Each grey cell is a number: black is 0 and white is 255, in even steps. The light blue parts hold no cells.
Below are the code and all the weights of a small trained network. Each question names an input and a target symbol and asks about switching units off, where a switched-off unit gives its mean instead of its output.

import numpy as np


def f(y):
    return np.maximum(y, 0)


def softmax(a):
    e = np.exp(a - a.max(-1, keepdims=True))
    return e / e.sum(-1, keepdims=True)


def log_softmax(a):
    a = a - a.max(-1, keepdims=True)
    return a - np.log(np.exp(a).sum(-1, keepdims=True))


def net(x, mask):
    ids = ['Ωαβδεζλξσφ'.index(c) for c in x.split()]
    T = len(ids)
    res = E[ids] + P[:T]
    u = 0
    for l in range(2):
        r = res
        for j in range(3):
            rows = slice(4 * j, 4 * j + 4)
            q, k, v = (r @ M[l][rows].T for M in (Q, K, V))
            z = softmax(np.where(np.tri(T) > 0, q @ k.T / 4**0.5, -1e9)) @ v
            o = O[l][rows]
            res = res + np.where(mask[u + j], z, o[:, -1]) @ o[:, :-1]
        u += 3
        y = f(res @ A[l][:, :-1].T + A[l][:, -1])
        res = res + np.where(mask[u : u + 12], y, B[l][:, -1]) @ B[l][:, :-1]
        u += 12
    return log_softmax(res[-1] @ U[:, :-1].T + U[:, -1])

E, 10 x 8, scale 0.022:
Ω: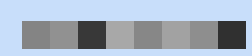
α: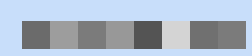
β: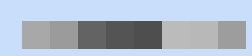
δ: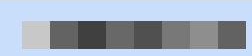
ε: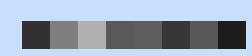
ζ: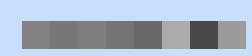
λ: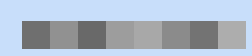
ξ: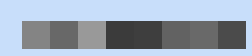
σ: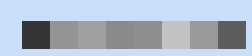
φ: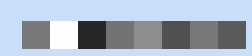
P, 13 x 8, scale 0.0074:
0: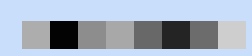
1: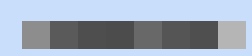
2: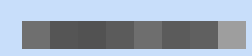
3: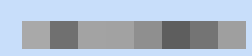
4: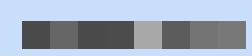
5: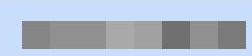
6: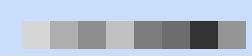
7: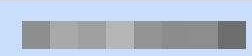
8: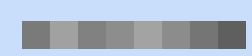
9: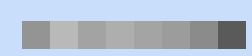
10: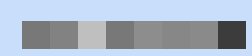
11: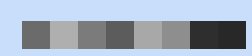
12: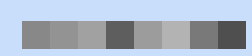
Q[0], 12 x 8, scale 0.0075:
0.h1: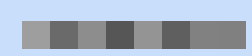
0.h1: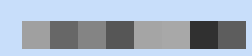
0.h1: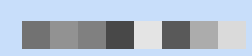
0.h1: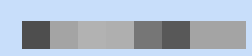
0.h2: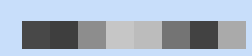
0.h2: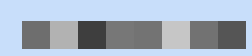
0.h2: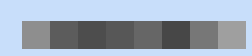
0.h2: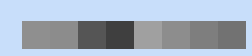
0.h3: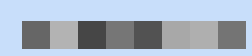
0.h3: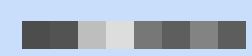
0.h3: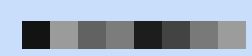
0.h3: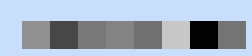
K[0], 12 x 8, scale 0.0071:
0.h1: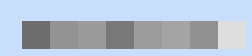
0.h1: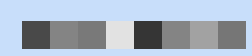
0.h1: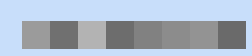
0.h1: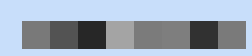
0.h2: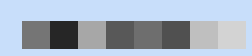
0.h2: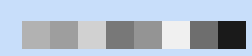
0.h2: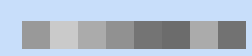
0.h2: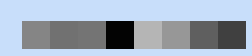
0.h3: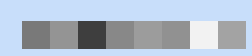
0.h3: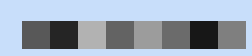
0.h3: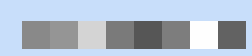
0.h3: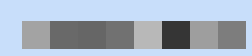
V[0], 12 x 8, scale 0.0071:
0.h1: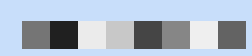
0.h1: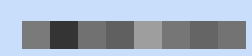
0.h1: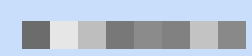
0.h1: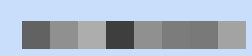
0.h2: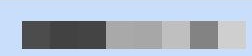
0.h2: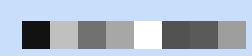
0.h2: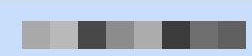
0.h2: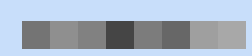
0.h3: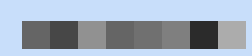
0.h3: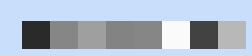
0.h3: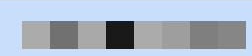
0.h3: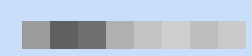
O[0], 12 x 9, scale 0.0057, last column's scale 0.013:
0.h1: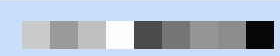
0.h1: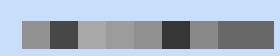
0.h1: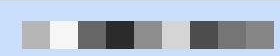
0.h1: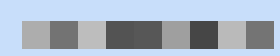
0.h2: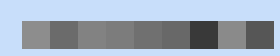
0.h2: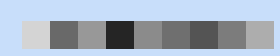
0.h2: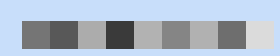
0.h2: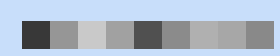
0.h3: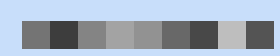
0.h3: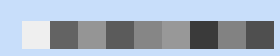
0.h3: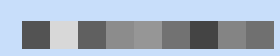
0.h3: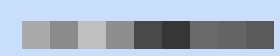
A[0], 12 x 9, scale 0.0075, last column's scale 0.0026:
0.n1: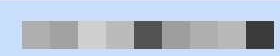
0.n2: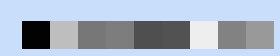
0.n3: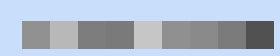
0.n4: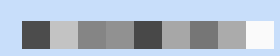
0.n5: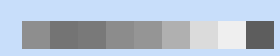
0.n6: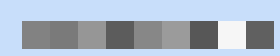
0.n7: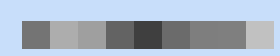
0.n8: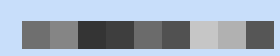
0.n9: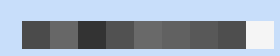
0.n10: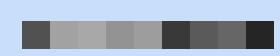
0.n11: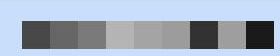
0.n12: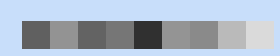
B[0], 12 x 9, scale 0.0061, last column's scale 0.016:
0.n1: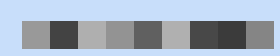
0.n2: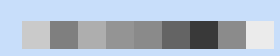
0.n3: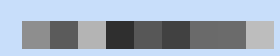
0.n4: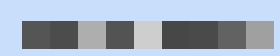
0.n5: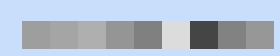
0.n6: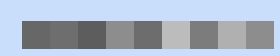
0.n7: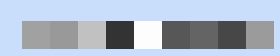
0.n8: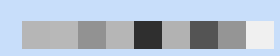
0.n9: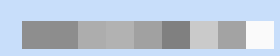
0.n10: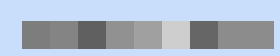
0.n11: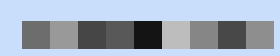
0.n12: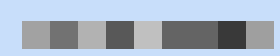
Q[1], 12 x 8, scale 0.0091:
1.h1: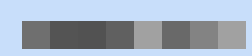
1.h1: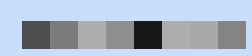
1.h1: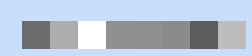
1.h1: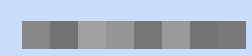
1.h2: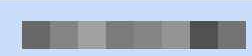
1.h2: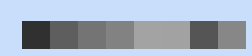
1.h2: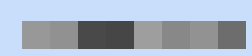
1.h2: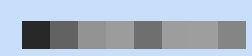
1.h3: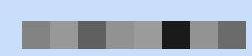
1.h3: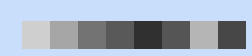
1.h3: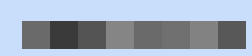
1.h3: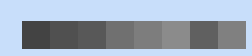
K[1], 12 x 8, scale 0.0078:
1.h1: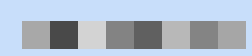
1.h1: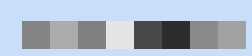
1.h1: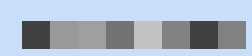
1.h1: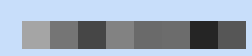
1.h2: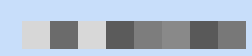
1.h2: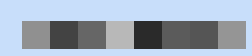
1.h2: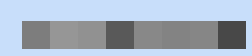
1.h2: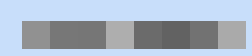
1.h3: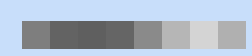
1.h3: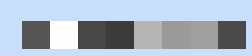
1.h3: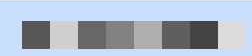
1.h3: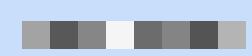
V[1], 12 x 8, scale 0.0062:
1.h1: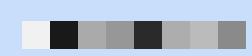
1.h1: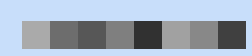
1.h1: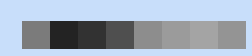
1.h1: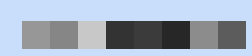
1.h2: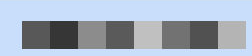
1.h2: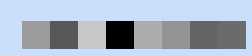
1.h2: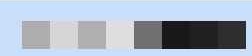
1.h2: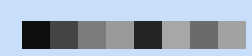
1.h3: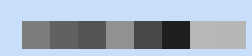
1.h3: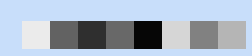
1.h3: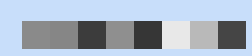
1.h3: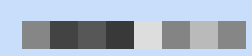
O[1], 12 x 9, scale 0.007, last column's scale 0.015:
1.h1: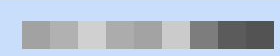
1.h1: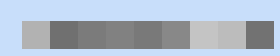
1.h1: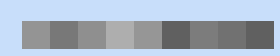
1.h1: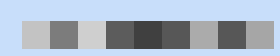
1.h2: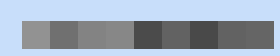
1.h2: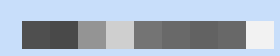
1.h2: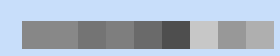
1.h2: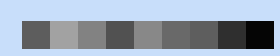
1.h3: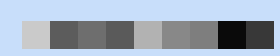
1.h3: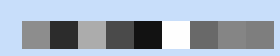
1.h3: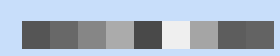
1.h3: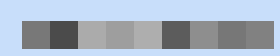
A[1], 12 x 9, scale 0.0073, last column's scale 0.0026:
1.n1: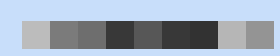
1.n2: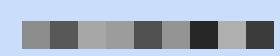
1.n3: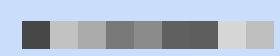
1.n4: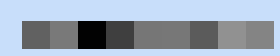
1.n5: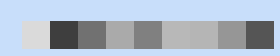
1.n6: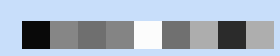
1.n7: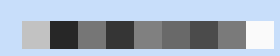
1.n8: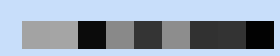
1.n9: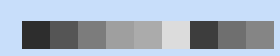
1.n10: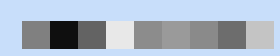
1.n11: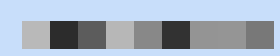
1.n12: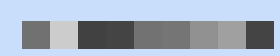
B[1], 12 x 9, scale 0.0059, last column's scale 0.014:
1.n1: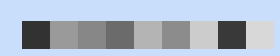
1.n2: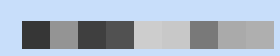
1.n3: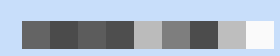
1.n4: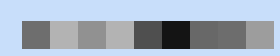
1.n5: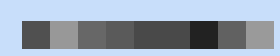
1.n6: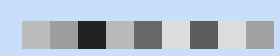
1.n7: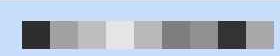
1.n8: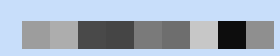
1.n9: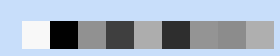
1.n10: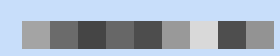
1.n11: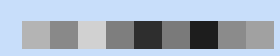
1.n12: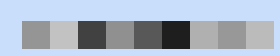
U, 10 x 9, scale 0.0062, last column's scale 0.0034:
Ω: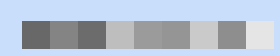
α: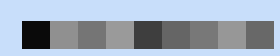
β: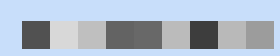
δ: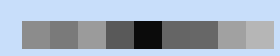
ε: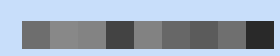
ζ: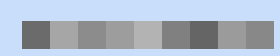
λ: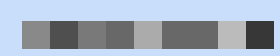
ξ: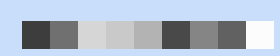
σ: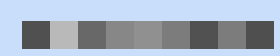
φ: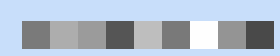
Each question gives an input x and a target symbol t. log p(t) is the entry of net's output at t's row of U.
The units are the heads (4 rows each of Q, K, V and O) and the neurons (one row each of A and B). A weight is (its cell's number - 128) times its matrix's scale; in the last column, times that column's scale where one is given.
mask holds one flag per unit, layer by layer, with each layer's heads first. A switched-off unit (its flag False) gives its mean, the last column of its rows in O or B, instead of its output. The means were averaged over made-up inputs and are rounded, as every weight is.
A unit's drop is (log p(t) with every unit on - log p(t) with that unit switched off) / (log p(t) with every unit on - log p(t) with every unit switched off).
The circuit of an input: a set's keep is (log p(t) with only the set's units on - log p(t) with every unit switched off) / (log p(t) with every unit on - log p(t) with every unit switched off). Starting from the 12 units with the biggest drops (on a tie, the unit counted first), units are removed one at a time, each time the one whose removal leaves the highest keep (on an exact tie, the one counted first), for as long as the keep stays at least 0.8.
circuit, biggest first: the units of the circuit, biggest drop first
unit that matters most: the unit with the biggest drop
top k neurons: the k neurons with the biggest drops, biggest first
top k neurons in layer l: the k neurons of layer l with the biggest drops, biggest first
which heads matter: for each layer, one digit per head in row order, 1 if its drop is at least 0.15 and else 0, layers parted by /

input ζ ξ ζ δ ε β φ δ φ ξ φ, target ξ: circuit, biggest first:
(1.h3, 1.h2, 0.n7)
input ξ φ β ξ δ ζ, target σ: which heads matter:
111 / 011
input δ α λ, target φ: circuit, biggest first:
(1.h2, 0.h1, 0.h2, 1.h3)
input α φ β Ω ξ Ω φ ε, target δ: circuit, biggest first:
(1.h3, 0.h3, 0.h2, 1.n9)
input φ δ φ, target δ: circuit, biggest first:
(0.n2, 1.h3, 0.n8)
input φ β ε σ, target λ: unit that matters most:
1.n9
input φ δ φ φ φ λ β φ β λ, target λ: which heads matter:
010 / 010
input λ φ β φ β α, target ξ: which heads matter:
011 / 001
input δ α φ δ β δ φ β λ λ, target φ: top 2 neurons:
(0.n2, 0.n7)
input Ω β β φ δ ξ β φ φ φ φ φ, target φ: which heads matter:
000 / 100
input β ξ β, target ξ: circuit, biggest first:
(0.n4, 0.n12, 0.h1, 0.h2)
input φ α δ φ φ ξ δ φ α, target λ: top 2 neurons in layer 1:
(1.n9, 1.n1)
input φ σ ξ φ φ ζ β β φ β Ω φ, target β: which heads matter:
010 / 001
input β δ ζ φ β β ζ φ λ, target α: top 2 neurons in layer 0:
(0.n1, 0.n5)
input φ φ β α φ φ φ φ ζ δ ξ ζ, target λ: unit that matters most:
1.n9
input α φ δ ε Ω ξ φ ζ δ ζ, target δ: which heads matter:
111 / 001
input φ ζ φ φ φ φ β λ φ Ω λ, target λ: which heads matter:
100 / 010
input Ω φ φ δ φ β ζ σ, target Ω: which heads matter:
100 / 001
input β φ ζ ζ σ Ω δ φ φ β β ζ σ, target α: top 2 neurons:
(0.n1, 0.n5)
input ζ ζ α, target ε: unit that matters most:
1.h2
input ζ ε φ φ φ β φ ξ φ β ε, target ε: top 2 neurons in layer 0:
(0.n11, 0.n6)
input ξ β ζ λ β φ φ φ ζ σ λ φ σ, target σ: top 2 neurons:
(0.n8, 1.n6)
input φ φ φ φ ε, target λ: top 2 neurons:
(0.n9, 1.n6)
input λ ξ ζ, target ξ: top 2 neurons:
(0.n8, 1.n7)
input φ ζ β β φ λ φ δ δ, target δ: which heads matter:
010 / 010
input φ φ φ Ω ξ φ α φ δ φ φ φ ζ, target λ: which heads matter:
110 / 011
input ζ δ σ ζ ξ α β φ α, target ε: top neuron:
(0.n4)
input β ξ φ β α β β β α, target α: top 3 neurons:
(0.n1, 0.n4, 0.n5)
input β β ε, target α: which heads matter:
011 / 111
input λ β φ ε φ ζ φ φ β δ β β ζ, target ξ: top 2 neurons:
(1.n7, 0.n8)
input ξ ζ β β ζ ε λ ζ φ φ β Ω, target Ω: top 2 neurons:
(0.n2, 1.n6)
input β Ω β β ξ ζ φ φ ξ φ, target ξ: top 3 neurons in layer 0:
(0.n2, 0.n8, 0.n7)
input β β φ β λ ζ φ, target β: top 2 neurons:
(0.n2, 0.n12)
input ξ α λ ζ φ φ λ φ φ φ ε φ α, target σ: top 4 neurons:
(0.n4, 1.n6, 0.n8, 1.n4)
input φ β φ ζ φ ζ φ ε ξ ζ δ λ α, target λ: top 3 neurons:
(1.n9, 0.n4, 0.n8)
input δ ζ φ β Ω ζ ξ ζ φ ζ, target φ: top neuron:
(0.n2)
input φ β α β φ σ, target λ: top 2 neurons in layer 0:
(0.n8, 0.n4)
